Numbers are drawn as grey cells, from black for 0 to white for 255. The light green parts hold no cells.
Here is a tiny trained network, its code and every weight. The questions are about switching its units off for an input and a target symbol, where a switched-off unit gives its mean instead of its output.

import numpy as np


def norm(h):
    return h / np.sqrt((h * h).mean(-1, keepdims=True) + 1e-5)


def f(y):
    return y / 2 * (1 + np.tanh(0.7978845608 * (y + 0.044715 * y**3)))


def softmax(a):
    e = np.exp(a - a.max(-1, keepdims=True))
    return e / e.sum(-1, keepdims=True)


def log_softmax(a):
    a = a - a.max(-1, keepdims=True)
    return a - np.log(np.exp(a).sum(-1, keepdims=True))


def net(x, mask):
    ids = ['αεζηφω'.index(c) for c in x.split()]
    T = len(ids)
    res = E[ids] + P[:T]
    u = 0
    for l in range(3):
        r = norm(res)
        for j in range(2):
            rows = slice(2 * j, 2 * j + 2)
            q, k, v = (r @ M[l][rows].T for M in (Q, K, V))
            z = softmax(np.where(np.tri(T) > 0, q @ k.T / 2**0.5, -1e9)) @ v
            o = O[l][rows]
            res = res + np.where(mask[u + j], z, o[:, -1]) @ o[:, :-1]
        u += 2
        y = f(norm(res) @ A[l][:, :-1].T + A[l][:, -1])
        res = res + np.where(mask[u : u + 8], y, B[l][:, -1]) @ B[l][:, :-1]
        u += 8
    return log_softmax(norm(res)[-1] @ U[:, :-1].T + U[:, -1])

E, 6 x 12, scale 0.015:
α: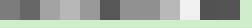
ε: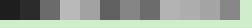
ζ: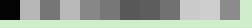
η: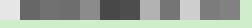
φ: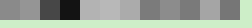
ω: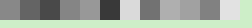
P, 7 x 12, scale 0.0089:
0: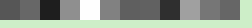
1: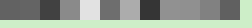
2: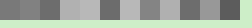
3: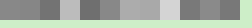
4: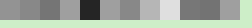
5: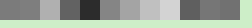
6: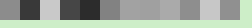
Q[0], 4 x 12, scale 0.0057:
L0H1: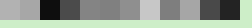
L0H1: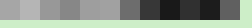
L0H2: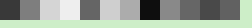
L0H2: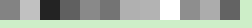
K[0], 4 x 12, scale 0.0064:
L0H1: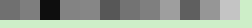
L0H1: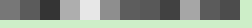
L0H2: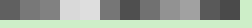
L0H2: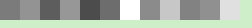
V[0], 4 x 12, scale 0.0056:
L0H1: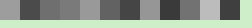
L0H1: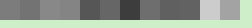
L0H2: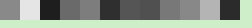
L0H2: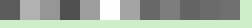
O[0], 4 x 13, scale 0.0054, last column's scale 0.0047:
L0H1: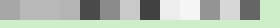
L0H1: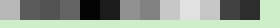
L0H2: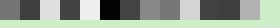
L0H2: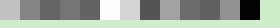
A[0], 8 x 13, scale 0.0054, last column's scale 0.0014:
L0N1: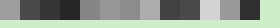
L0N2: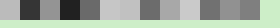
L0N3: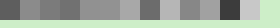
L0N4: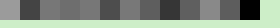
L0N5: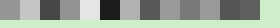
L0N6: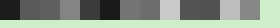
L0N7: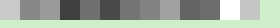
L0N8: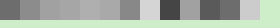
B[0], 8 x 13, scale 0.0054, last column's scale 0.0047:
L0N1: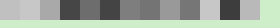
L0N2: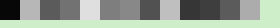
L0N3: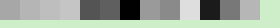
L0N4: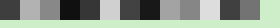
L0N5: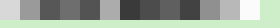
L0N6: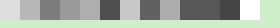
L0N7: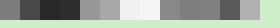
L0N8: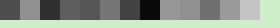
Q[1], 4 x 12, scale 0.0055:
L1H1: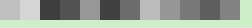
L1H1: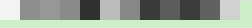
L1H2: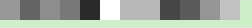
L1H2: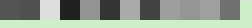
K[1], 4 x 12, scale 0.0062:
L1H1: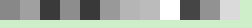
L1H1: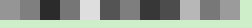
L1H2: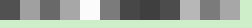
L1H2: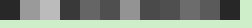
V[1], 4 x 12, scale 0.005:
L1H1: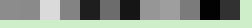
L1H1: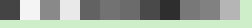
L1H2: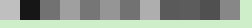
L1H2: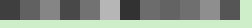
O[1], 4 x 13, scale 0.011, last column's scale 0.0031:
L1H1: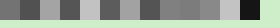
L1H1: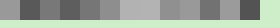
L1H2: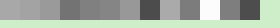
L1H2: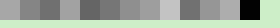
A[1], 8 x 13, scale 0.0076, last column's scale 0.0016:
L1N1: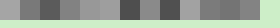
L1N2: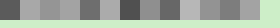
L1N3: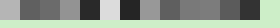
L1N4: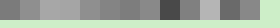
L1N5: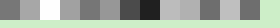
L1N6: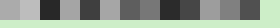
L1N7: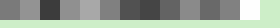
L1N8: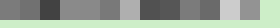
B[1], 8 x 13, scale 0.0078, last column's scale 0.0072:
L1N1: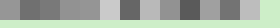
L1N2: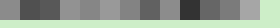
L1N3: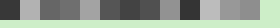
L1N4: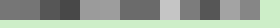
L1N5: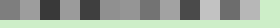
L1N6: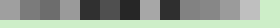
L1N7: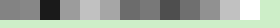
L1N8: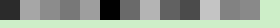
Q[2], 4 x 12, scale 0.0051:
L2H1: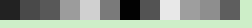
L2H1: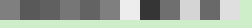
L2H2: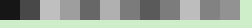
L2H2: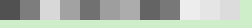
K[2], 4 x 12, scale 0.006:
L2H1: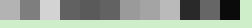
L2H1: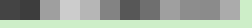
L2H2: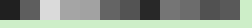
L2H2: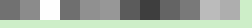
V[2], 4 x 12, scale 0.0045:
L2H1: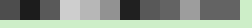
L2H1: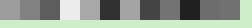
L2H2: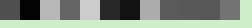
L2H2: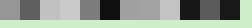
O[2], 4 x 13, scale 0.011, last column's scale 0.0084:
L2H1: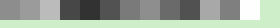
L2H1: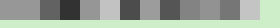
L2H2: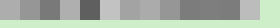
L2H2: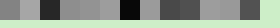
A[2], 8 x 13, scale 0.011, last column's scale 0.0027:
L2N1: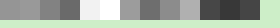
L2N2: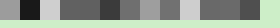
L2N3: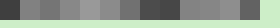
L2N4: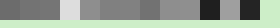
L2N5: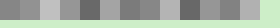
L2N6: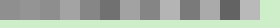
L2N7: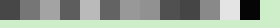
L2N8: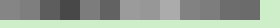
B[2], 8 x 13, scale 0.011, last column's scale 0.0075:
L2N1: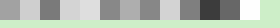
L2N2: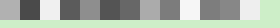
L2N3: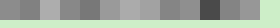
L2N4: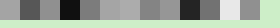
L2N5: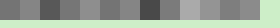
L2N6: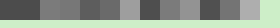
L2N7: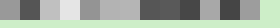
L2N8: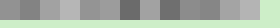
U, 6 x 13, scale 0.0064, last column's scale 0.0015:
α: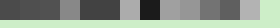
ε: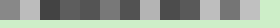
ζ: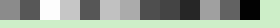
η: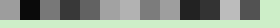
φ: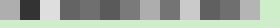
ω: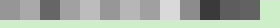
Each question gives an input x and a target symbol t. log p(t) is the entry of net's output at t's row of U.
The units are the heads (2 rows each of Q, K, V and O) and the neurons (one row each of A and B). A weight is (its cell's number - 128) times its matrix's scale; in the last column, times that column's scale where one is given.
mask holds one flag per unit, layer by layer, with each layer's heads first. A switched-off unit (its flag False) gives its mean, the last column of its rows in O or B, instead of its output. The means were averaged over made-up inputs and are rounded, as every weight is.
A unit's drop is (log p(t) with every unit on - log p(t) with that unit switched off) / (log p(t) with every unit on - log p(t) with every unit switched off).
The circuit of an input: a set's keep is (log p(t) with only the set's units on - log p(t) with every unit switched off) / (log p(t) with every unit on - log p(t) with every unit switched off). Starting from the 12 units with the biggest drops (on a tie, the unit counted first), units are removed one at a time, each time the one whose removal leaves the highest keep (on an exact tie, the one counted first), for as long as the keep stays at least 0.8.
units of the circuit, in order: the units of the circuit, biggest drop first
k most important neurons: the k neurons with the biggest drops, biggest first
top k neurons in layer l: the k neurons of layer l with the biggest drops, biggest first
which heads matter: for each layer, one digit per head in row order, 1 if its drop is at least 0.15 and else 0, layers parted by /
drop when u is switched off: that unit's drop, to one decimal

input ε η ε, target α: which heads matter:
00 / 00 / 10
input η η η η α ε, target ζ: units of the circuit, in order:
L1H1, L2N7
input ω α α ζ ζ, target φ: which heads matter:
10 / 10 / 00
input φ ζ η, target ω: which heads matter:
11 / 10 / 00
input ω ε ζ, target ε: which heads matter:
10 / 00 / 10
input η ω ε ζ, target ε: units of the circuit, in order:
L2N1, L2N2
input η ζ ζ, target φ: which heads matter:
10 / 11 / 01
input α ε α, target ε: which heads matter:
00 / 00 / 10
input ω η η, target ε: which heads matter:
00 / 10 / 00
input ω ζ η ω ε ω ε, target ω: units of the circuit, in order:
L2H1, L0N6
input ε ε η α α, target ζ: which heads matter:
10 / 10 / 00
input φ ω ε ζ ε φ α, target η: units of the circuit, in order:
L2N4, L2H1
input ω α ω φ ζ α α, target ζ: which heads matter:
00 / 10 / 01
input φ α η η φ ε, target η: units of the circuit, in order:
L0N1, L2N4, L2H1
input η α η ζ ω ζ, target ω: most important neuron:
L0N6
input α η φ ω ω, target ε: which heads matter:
00 / 00 / 00
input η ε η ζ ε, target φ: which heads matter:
10 / 10 / 00
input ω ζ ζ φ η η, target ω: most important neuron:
L0N2
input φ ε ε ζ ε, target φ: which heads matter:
00 / 10 / 00
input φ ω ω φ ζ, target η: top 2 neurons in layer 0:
L0N1, L0N5
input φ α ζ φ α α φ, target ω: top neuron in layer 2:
L2N1
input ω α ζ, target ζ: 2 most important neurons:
L2N7, L0N7
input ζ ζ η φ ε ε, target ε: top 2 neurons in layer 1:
L1N7, L1N1
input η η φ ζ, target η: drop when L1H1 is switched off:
0.0
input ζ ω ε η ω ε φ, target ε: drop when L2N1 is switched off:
0.1
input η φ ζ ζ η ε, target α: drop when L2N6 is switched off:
0.1
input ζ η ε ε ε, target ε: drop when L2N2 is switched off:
0.1
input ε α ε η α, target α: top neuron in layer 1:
L1N5
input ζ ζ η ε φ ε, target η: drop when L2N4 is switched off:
0.6
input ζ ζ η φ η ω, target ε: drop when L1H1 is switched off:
0.2
